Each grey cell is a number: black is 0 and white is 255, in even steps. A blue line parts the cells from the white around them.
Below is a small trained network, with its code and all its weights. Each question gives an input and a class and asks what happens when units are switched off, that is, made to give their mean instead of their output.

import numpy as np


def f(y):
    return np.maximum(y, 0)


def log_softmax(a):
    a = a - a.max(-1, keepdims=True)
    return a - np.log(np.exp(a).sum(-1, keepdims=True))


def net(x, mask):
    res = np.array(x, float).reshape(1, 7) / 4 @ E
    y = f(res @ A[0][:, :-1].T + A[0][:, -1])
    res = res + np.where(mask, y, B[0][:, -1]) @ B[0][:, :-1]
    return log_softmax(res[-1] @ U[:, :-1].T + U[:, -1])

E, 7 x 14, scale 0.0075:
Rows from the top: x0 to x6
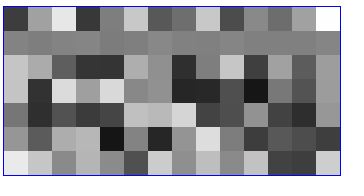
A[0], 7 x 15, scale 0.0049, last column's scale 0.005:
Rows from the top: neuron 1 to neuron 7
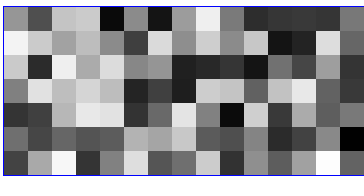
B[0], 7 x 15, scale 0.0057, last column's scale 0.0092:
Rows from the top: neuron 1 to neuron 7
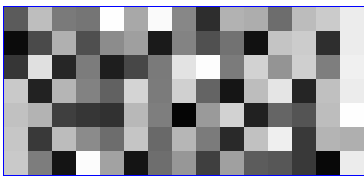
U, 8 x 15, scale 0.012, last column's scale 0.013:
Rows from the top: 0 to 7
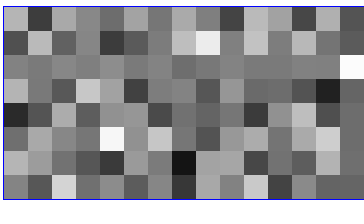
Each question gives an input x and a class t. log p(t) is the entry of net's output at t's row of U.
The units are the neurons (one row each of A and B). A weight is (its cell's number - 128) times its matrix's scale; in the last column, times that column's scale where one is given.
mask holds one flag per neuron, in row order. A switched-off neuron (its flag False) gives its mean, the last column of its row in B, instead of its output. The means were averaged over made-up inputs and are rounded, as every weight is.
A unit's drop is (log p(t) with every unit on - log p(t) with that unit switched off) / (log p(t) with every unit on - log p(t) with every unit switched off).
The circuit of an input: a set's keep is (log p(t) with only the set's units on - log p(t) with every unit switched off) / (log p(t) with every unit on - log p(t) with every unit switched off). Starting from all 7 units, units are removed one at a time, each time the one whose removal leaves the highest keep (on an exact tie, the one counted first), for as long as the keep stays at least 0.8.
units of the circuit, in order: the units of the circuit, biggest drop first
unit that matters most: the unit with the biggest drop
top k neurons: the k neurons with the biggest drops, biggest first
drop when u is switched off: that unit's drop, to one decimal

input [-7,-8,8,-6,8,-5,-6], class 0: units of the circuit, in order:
neuron 6
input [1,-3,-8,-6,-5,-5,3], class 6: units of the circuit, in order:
neuron 5; neuron 3
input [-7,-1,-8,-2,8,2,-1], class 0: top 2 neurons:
neuron 6; neuron 7
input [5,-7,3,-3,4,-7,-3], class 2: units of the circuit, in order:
neuron 1; neuron 7
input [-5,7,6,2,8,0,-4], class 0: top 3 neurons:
neuron 6; neuron 5; neuron 7
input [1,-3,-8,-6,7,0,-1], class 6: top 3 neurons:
neuron 5; neuron 4; neuron 3
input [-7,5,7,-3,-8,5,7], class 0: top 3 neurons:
neuron 4; neuron 7; neuron 5
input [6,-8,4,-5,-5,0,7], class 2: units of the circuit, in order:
neuron 3; neuron 7; neuron 2
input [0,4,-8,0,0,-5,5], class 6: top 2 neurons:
neuron 5; neuron 1
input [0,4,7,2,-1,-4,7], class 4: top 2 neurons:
neuron 2; neuron 5
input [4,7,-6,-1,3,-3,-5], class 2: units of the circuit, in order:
neuron 7; neuron 5
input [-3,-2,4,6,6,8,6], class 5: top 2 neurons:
neuron 1; neuron 4
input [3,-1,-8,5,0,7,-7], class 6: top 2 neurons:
neuron 5; neuron 2
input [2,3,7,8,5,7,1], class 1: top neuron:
neuron 3
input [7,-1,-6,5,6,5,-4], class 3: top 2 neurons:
neuron 7; neuron 4
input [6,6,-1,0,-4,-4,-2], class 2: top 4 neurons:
neuron 1; neuron 7; neuron 4; neuron 6
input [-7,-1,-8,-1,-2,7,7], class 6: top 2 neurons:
neuron 5; neuron 7
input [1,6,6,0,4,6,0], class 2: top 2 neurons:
neuron 5; neuron 1
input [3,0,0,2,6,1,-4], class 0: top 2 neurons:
neuron 6; neuron 2
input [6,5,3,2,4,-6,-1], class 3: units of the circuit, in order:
neuron 7; neuron 1
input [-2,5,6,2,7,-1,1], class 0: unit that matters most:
neuron 5
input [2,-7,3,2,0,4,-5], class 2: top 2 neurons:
neuron 2; neuron 5
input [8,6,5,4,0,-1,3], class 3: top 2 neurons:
neuron 7; neuron 5
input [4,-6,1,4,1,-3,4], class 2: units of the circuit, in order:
neuron 7; neuron 2
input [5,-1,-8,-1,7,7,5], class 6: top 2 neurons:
neuron 5; neuron 4
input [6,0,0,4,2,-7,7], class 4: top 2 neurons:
neuron 2; neuron 1
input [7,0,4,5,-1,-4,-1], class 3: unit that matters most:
neuron 7
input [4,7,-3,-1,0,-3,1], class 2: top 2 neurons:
neuron 1; neuron 3
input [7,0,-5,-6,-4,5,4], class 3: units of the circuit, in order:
neuron 7; neuron 3
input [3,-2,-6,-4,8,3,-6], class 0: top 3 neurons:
neuron 6; neuron 2; neuron 3
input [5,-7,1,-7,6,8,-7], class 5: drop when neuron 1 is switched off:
0.8
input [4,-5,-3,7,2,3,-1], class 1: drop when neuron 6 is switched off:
0.0
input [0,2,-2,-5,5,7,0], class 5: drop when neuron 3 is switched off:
0.2
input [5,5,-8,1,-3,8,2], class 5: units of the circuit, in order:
neuron 1
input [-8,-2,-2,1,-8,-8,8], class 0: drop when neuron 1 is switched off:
0.2
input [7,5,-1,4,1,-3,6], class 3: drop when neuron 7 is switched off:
0.9
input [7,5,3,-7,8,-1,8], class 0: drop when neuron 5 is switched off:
0.1
